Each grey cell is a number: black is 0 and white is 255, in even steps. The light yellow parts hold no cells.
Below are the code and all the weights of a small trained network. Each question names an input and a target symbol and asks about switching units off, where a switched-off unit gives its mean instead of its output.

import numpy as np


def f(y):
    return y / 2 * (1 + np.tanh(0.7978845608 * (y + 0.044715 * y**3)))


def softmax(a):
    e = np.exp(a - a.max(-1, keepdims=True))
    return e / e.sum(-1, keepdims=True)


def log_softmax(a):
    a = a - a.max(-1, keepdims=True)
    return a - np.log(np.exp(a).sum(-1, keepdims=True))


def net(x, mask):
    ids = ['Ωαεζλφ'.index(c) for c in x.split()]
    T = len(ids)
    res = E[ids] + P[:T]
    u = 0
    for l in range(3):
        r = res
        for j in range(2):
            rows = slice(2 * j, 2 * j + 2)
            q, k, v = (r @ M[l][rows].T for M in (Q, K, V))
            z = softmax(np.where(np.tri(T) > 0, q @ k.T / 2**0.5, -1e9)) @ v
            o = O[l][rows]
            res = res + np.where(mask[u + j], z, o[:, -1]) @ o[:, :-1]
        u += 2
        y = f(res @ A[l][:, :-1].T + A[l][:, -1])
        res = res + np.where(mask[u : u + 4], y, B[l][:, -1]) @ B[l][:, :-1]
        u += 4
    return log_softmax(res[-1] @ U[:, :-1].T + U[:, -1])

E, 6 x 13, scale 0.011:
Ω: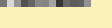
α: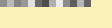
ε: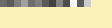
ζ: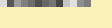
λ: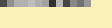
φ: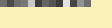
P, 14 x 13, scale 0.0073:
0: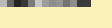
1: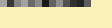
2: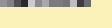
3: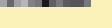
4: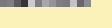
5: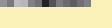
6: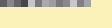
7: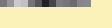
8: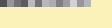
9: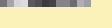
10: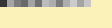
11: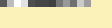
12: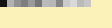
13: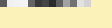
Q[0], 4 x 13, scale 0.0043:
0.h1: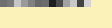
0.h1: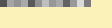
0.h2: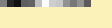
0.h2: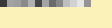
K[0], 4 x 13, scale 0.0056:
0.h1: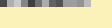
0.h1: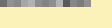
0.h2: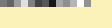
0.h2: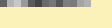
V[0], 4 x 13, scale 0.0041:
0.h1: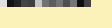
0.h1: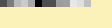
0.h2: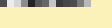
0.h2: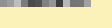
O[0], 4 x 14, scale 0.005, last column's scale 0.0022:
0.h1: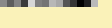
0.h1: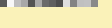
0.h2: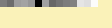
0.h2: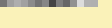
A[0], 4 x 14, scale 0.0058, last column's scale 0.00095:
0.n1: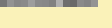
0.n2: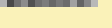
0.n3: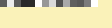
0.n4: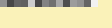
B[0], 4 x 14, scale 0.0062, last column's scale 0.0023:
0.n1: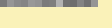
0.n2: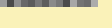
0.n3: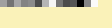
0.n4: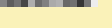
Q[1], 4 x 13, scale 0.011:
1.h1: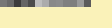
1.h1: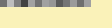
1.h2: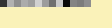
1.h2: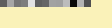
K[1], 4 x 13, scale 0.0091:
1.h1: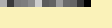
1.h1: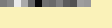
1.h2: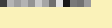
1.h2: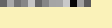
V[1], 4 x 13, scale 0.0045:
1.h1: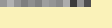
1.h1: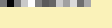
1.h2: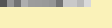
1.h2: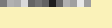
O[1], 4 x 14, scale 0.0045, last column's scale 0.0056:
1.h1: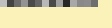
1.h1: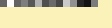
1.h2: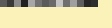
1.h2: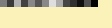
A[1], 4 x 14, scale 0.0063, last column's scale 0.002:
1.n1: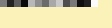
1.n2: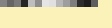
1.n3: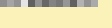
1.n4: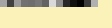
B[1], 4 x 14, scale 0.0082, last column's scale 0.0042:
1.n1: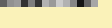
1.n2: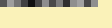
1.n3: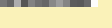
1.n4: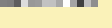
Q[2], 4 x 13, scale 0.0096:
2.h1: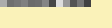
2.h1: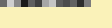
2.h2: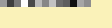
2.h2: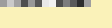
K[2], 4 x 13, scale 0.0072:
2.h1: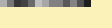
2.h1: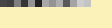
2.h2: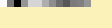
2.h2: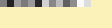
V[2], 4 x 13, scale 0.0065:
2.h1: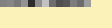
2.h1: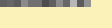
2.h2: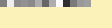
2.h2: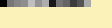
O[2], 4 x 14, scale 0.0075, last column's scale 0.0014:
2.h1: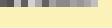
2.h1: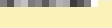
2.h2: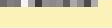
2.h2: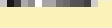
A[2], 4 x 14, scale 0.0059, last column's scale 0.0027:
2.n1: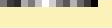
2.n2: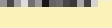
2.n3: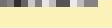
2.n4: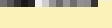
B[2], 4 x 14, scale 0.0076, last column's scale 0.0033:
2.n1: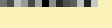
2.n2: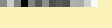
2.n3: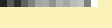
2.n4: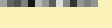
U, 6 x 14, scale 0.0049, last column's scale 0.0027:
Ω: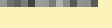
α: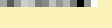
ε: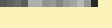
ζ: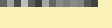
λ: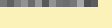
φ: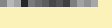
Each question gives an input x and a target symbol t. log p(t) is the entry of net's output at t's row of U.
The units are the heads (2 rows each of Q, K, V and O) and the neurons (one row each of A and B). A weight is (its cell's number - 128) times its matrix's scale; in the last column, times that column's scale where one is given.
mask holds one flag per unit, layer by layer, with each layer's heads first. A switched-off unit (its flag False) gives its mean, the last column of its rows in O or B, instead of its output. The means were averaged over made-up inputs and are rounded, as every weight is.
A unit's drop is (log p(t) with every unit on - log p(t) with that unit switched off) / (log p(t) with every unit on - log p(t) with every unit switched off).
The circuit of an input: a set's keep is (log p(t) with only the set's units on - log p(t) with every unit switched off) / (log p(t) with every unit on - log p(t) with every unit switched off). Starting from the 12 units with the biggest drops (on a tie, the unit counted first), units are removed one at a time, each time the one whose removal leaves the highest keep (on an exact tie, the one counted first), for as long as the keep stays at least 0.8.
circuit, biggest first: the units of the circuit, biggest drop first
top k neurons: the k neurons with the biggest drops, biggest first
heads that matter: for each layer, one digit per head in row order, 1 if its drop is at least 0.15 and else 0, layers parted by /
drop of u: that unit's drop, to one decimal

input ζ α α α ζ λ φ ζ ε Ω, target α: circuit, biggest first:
[0.n3 0.h2 1.n4]
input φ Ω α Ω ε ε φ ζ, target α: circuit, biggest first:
[1.h2 1.n4 0.n2]
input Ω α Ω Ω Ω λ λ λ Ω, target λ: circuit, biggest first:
[2.h2 2.n1]
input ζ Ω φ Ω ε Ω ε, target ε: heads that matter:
10 / 01 / 10
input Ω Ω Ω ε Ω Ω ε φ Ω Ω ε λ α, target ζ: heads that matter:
00 / 01 / 11
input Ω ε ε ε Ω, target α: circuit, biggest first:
[2.h1 0.n3]
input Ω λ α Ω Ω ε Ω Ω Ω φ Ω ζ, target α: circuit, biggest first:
[1.h2 1.n4]
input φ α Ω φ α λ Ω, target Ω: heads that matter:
00 / 10 / 01
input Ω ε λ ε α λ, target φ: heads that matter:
10 / 00 / 00
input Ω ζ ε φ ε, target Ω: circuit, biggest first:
[2.h2 2.n4 1.h1 0.n3]
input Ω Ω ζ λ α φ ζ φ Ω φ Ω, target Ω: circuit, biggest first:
[2.h2 2.n4 1.h1]
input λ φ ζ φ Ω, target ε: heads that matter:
01 / 11 / 10
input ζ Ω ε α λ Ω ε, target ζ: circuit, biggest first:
[1.h1 2.h2 2.h1 0.n3]
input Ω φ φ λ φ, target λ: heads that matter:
10 / 11 / 01
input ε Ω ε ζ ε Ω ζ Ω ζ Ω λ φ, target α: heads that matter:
00 / 01 / 00
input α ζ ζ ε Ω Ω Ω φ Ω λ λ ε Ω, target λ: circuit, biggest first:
[2.h2 2.n1 0.n3]
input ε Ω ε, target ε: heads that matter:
01 / 01 / 10
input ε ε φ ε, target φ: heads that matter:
00 / 01 / 00
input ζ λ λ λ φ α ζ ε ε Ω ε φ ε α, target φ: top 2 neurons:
[2.n2 1.n4]
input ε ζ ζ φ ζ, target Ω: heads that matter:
10 / 01 / 11
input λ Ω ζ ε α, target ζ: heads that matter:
00 / 01 / 01
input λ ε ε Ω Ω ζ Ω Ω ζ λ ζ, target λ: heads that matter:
11 / 11 / 01
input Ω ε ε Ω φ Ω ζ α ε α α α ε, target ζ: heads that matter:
00 / 11 / 11
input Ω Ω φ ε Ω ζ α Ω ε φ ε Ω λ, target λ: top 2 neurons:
[2.n1 1.n1]
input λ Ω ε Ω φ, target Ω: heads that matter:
00 / 01 / 01
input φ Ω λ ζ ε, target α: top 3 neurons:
[1.n1 2.n2 2.n3]
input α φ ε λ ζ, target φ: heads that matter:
00 / 01 / 01
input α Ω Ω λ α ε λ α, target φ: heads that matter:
00 / 00 / 00
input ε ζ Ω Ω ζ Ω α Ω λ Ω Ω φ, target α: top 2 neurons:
[1.n4 0.n2]
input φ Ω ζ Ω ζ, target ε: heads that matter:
11 / 01 / 10
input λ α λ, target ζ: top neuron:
[1.n3]
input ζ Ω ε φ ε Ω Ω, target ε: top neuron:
[2.n3]
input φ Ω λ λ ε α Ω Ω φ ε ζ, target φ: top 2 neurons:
[1.n2 1.n1]
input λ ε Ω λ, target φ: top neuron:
[2.n2]
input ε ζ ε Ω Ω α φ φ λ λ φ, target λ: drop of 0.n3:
0.1
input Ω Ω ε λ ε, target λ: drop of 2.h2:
1.0
